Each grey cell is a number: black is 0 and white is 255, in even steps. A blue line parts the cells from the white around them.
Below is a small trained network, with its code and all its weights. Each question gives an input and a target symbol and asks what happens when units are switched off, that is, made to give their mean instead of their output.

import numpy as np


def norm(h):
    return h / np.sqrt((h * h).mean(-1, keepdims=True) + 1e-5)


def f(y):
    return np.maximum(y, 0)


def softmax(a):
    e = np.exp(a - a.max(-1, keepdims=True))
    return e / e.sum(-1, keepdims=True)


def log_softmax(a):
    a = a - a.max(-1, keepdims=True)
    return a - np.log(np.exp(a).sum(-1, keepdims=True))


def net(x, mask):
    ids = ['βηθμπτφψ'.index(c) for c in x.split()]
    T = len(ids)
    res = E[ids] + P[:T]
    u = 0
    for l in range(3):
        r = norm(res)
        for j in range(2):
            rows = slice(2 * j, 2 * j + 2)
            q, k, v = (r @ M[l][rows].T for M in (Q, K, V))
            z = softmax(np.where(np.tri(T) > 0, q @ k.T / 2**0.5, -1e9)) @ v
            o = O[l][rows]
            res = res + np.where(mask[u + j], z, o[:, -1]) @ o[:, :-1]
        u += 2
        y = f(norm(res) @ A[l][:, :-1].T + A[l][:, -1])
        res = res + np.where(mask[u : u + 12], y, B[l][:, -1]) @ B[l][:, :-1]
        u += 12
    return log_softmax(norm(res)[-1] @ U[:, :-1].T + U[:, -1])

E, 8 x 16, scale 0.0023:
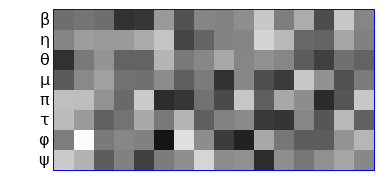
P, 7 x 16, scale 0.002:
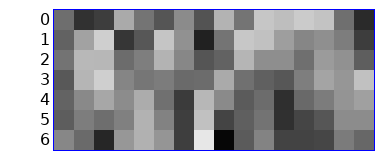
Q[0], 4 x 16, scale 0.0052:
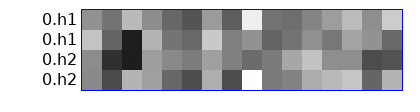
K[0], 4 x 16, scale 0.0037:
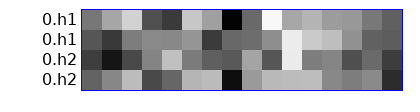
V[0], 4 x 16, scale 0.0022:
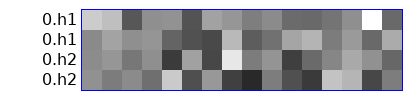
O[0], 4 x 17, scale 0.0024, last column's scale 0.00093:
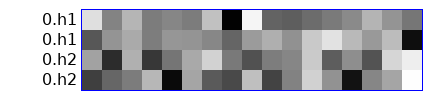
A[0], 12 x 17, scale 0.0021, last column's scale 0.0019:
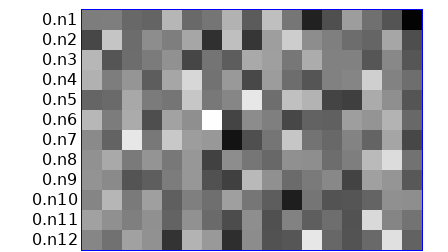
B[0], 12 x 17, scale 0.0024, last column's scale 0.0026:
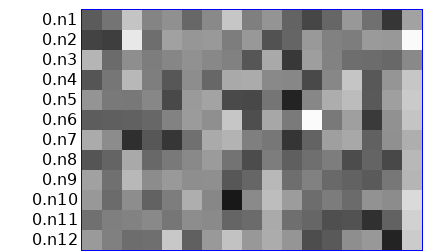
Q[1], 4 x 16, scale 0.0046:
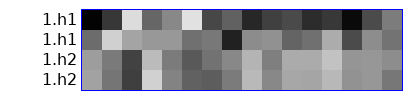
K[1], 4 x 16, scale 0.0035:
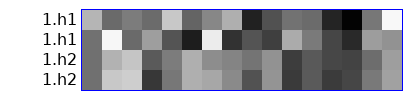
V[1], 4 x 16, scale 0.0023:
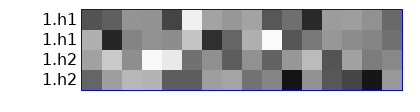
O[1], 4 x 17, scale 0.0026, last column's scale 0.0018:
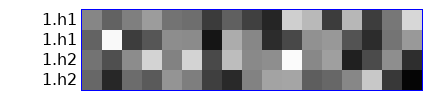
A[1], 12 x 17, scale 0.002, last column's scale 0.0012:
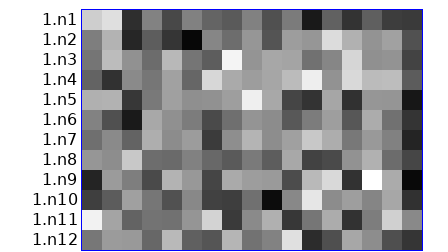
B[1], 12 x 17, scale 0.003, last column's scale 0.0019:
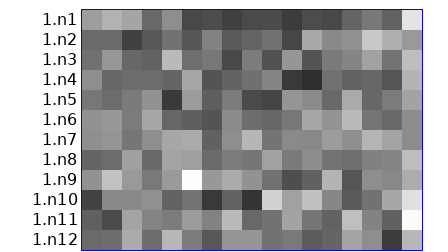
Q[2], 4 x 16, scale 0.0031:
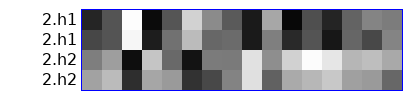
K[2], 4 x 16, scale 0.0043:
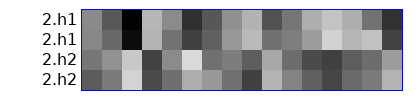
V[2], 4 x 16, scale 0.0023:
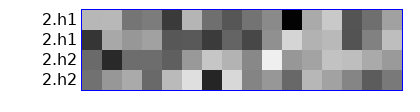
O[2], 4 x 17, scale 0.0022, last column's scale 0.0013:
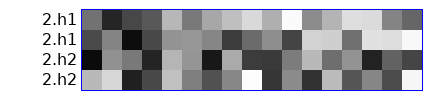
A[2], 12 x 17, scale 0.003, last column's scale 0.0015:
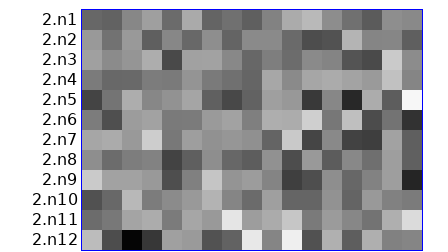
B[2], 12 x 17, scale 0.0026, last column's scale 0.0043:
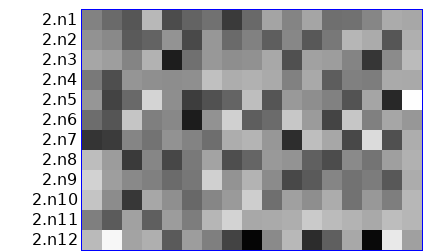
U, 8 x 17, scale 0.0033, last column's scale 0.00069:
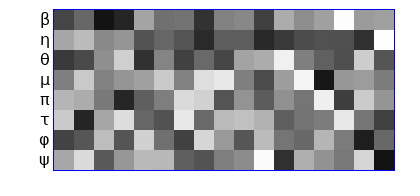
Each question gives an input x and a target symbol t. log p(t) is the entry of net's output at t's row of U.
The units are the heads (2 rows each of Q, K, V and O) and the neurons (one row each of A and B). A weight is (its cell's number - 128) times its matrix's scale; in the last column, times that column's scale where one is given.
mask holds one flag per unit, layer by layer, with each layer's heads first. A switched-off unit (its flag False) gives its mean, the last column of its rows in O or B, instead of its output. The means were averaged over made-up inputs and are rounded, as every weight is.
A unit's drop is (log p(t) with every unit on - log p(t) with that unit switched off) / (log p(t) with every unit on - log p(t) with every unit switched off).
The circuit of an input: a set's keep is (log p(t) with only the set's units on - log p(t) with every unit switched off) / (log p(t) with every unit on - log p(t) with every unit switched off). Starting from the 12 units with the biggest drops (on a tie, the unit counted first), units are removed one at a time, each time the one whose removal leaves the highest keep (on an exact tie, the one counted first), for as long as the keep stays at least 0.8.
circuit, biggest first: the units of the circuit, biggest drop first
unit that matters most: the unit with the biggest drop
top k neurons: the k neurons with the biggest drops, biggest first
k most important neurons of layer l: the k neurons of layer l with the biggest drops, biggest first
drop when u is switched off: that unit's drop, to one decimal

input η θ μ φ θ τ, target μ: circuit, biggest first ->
[1.h2; 0.h2]
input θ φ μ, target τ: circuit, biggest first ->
[1.h1]
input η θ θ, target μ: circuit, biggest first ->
[1.h2; 2.h2]
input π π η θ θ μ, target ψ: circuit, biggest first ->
[2.h2; 2.h1; 2.n12; 1.h1]
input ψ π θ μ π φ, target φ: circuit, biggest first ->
[2.h2; 2.h1]
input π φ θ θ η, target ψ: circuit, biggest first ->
[2.n12; 2.h1; 0.h2]
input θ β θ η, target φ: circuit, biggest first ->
[0.h2; 1.n12]
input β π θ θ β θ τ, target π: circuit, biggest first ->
[1.h2; 2.n5]
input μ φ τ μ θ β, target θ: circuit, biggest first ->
[1.h1; 1.n10]
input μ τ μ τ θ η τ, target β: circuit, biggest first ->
[2.h1; 0.h2]
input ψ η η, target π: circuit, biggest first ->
[0.n7; 0.h2]
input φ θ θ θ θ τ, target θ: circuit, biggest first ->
[2.h2; 1.h1]
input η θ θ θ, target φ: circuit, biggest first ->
[0.h2; 0.h1]
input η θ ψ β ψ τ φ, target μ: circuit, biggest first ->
[1.h2; 2.h2; 2.n7]
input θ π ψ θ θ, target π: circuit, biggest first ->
[0.h2]
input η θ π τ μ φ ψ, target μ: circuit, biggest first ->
[0.h2; 1.h2; 2.h2; 2.n7]
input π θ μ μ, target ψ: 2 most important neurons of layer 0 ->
[0.n12; 0.n3]
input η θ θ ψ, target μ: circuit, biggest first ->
[1.h2; 2.h2]
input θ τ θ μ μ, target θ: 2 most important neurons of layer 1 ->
[1.n10; 1.n1]
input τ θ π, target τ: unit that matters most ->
2.h2
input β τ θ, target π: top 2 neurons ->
[2.n5; 1.n2]
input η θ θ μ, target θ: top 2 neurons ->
[1.n10; 2.n1]
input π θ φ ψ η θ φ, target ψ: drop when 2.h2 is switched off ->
0.6
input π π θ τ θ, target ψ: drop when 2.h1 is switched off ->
0.5
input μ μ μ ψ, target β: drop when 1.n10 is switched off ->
0.2
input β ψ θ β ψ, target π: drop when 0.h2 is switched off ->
0.4
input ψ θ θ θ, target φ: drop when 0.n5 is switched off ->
0.0
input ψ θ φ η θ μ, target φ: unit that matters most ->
2.h1
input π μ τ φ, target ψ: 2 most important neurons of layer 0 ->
[0.n10; 0.n11]
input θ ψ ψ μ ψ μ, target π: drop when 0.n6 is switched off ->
0.1
